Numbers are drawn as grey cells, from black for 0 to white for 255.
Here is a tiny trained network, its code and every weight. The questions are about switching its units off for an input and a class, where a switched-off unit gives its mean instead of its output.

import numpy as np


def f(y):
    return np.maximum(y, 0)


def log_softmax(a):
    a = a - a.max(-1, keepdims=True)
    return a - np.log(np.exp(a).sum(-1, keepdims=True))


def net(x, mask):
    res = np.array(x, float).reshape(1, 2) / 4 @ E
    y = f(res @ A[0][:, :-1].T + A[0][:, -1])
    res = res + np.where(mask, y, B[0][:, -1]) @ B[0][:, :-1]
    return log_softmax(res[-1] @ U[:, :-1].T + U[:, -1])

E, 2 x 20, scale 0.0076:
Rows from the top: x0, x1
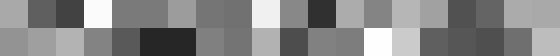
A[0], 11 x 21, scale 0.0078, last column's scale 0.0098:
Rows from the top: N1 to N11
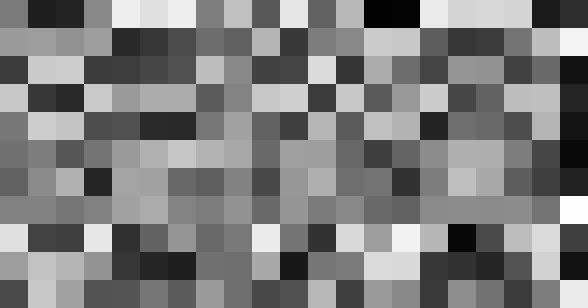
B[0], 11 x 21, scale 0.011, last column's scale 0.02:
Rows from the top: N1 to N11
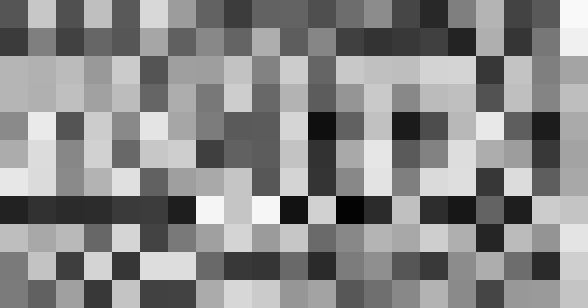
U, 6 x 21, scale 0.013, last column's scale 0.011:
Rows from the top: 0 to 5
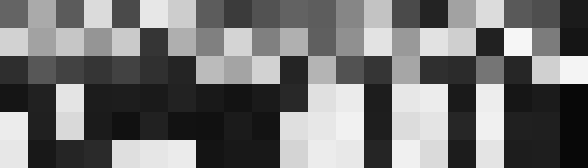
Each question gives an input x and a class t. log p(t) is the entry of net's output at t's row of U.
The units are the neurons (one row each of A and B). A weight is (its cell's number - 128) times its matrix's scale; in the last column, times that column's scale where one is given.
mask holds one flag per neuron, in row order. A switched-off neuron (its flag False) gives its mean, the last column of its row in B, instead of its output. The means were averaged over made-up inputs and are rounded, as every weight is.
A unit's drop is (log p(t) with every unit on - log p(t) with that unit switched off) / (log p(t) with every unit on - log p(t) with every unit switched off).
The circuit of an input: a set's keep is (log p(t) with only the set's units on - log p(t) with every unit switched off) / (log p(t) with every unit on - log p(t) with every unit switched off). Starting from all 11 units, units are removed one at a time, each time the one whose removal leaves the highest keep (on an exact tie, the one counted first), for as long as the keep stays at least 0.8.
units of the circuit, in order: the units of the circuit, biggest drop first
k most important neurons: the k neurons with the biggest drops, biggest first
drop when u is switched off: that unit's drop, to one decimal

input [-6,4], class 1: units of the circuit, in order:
(N3)
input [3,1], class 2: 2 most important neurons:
(N7 N3)
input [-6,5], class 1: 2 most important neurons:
(N3 N11)
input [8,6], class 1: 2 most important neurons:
(N9 N1)
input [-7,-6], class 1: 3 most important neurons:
(N7 N2 N10)
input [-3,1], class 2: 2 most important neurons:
(N9 N4)
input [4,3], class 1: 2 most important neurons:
(N9 N1)
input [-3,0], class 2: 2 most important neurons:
(N9 N4)
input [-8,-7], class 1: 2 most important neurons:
(N7 N2)
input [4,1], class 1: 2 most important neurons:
(N9 N8)
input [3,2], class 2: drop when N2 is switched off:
0.3
